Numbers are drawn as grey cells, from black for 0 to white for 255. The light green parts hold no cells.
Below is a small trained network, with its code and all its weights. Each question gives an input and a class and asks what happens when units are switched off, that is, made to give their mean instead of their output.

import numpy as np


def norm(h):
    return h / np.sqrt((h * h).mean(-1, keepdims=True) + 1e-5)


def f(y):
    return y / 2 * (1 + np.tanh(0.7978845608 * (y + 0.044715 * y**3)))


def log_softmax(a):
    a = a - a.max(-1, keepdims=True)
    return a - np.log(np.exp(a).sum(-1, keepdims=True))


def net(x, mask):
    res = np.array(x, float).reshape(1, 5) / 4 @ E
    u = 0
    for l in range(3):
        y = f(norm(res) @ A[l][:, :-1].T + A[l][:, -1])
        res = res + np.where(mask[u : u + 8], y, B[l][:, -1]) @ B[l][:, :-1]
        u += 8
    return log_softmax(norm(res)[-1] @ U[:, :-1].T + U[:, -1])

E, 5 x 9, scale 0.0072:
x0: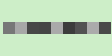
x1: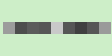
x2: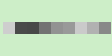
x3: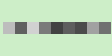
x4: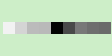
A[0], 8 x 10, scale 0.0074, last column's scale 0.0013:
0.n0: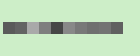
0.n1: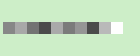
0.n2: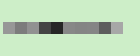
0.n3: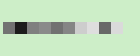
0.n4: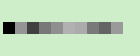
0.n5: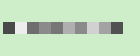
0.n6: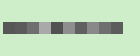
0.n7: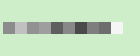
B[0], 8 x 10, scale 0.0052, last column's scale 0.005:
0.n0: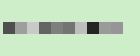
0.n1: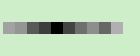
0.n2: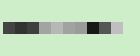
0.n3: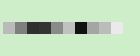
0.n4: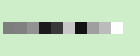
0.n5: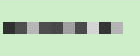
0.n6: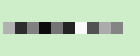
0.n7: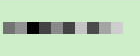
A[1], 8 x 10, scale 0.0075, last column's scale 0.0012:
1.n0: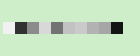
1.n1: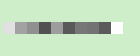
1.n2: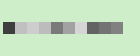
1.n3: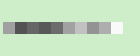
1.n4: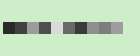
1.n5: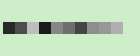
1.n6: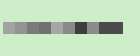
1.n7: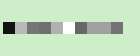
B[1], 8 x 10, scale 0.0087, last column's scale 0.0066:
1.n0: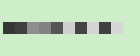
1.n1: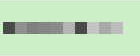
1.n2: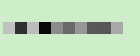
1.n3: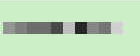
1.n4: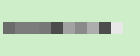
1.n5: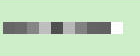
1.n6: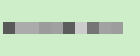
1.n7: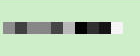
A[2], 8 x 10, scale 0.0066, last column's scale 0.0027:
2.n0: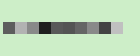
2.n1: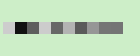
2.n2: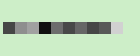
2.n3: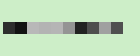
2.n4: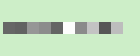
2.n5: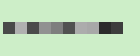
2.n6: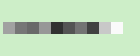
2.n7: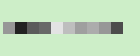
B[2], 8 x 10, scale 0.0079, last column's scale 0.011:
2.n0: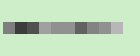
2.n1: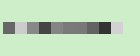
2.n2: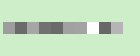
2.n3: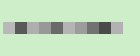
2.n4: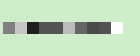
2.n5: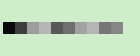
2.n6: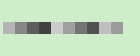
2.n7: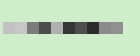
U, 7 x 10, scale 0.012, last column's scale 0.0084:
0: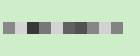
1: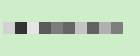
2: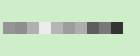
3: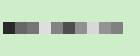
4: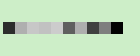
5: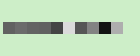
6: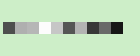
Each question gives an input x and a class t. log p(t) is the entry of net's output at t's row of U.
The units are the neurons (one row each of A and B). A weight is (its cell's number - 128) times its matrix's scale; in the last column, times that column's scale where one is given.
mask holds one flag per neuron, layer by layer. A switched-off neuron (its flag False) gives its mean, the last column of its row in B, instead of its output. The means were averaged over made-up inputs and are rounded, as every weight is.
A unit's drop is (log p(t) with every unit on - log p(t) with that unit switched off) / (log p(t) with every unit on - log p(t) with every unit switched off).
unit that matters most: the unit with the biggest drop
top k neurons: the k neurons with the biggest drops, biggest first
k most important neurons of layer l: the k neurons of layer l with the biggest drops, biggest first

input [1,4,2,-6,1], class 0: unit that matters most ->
0.n1
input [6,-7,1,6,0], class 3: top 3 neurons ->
[0.n4; 1.n7; 2.n5]
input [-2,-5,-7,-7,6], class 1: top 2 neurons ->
[1.n2; 2.n4]
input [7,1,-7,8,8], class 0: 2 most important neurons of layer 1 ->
[1.n0; 1.n4]
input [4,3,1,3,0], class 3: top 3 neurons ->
[1.n7; 1.n6; 0.n4]
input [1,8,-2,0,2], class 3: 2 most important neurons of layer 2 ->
[2.n4; 2.n1]
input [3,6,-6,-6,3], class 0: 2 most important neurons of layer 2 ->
[2.n6; 2.n3]
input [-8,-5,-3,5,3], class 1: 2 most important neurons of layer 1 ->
[1.n2; 1.n7]
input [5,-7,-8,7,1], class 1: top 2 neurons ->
[2.n4; 1.n2]
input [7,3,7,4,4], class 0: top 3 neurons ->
[1.n7; 1.n5; 1.n4]
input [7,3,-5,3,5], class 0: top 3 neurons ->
[1.n0; 1.n4; 0.n5]
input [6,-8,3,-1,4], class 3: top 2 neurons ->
[1.n7; 2.n5]
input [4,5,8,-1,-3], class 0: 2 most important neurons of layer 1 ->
[1.n7; 1.n0]
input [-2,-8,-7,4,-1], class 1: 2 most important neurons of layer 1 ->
[1.n2; 1.n0]
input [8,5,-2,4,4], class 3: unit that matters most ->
2.n4
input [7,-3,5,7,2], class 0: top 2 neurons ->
[1.n7; 1.n5]
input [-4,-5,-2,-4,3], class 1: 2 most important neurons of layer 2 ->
[2.n4; 2.n1]
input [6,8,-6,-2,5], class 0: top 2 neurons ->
[1.n0; 0.n5]
